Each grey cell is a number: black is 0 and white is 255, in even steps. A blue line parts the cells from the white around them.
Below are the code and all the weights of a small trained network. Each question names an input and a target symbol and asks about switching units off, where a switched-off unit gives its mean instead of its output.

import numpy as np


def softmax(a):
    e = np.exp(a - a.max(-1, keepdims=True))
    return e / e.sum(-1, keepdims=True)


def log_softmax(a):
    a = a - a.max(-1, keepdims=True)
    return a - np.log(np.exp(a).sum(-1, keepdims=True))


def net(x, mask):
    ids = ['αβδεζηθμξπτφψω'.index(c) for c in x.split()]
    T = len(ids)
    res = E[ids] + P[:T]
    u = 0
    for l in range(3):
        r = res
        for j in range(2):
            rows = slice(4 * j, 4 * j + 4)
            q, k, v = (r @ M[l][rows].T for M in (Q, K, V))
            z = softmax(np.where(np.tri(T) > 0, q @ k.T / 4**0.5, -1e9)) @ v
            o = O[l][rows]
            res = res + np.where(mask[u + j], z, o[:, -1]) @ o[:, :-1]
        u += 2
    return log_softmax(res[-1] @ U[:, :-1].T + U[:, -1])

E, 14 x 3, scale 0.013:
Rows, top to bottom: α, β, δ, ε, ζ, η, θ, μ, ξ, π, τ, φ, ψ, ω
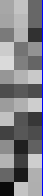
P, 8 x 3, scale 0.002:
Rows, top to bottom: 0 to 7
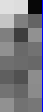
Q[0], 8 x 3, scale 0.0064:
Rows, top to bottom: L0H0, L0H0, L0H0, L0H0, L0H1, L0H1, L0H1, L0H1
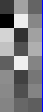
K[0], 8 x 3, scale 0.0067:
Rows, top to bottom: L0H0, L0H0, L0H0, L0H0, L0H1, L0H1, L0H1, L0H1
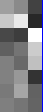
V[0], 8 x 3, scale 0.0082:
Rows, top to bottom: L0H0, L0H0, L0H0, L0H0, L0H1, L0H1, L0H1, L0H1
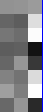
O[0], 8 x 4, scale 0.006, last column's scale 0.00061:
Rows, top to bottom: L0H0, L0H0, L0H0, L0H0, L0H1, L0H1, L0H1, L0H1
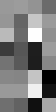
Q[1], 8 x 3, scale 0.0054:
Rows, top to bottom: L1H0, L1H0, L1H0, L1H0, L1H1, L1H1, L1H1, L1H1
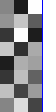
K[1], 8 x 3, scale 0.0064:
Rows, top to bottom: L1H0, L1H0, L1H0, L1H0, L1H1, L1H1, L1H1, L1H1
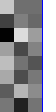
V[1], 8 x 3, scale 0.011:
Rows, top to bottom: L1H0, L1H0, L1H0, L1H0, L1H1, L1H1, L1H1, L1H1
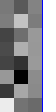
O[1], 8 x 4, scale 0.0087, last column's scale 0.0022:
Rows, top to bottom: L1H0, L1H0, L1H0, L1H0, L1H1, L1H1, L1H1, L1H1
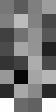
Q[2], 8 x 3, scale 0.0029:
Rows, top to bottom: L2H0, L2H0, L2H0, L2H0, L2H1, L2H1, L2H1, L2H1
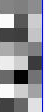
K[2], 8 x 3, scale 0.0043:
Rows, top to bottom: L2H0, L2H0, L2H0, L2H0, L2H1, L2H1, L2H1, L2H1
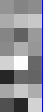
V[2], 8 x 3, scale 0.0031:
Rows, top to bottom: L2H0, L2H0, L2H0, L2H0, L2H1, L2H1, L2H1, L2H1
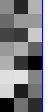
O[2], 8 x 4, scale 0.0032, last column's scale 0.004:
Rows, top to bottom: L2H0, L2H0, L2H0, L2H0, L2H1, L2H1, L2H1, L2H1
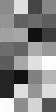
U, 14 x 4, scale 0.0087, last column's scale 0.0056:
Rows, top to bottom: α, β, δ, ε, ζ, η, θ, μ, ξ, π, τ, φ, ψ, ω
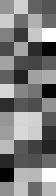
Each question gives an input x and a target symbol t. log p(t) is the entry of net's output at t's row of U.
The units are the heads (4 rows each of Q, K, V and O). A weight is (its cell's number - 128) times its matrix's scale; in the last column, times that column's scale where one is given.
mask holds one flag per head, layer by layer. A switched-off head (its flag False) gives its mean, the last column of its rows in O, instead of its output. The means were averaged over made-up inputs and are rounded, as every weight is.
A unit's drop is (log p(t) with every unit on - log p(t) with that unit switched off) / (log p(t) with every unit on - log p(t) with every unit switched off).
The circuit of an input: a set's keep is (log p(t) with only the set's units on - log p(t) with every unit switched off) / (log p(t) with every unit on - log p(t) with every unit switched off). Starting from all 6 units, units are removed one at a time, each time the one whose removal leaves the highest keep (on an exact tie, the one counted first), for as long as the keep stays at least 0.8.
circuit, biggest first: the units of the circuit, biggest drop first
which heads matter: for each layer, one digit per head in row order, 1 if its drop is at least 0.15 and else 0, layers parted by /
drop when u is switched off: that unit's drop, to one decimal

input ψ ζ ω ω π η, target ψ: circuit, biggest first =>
(L1H1)
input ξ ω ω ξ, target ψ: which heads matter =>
00 / 01 / 00
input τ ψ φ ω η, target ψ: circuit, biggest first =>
(L1H1; L0H1)
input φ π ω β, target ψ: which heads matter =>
00 / 11 / 00
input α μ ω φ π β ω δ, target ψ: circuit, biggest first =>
(L1H0; L1H1)
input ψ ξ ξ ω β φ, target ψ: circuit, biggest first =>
(L1H1; L0H0)
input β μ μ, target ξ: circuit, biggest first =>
(L0H1; L1H1)
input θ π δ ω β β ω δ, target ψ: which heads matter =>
10 / 11 / 00
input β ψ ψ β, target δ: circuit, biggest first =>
(L1H1; L0H0)
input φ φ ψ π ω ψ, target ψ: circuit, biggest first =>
(L1H1; L0H1)
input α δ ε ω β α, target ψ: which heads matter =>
10 / 11 / 10
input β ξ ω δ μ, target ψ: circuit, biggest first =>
(L1H1; L0H0)
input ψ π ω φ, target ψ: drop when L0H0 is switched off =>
0.1
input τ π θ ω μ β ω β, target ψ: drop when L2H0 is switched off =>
-0.1
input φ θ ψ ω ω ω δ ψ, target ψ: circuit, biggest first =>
(L1H1)
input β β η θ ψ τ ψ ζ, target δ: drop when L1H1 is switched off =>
0.5
